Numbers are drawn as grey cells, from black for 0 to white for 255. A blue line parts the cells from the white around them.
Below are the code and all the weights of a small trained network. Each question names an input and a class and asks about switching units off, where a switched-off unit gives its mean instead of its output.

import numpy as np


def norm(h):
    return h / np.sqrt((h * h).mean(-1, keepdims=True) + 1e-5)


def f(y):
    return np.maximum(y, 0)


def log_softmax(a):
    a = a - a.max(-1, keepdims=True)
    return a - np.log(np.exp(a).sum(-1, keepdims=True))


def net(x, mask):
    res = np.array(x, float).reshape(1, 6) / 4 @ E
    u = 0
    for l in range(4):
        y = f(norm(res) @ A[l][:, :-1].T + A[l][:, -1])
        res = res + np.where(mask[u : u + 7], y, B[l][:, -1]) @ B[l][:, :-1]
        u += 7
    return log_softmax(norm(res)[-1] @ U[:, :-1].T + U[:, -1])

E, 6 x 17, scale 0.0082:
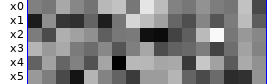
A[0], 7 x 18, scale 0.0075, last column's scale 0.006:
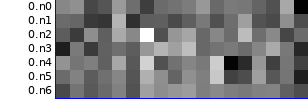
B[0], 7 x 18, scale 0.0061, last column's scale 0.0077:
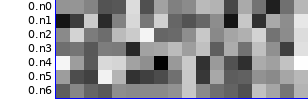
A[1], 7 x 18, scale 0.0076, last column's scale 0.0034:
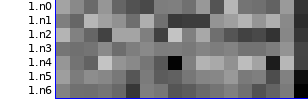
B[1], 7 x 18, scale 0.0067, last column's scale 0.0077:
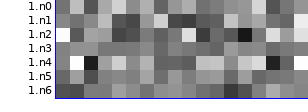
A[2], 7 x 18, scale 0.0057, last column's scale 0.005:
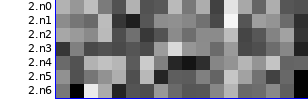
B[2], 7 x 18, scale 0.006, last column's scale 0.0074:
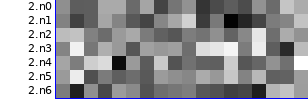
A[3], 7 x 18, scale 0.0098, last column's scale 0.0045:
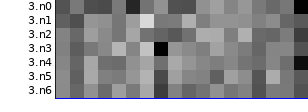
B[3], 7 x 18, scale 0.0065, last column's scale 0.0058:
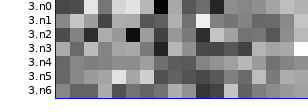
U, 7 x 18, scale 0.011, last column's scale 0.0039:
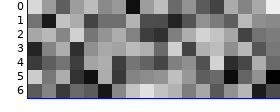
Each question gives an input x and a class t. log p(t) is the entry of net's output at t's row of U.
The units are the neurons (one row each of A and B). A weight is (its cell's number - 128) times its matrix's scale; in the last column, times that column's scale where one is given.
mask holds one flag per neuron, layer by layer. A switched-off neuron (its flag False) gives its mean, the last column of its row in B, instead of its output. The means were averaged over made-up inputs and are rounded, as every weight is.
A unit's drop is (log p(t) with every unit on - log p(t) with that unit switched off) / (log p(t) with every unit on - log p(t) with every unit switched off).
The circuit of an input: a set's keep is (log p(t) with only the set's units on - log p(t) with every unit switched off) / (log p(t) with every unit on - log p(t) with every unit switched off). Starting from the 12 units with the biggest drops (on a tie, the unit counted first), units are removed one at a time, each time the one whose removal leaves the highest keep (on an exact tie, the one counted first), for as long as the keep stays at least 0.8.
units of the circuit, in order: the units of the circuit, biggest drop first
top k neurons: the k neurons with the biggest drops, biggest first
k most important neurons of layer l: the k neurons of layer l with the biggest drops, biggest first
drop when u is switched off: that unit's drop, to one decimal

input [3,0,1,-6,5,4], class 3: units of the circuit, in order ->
[0.n4]
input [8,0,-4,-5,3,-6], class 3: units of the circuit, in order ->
[0.n4 3.n1]
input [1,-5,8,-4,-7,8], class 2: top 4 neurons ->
[1.n1 2.n4 0.n1 2.n5]
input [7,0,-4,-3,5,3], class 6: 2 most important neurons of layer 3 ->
[3.n0 3.n3]
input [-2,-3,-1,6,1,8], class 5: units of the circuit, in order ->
[0.n0 0.n1]
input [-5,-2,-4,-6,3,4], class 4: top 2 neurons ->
[0.n1 0.n0]
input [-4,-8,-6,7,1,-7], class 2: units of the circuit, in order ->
[0.n4 1.n2]
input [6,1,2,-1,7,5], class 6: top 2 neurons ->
[0.n4 2.n3]
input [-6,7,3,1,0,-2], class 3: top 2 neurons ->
[0.n3 1.n2]
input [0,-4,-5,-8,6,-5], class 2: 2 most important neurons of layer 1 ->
[1.n2 1.n4]
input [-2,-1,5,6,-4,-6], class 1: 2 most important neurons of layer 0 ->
[0.n2 0.n4]
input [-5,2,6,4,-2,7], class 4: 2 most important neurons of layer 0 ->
[0.n1 0.n0]
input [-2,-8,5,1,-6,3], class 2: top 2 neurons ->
[1.n1 2.n4]
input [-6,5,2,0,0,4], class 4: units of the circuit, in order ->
[0.n1]
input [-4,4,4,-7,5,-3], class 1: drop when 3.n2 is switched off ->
-0.1
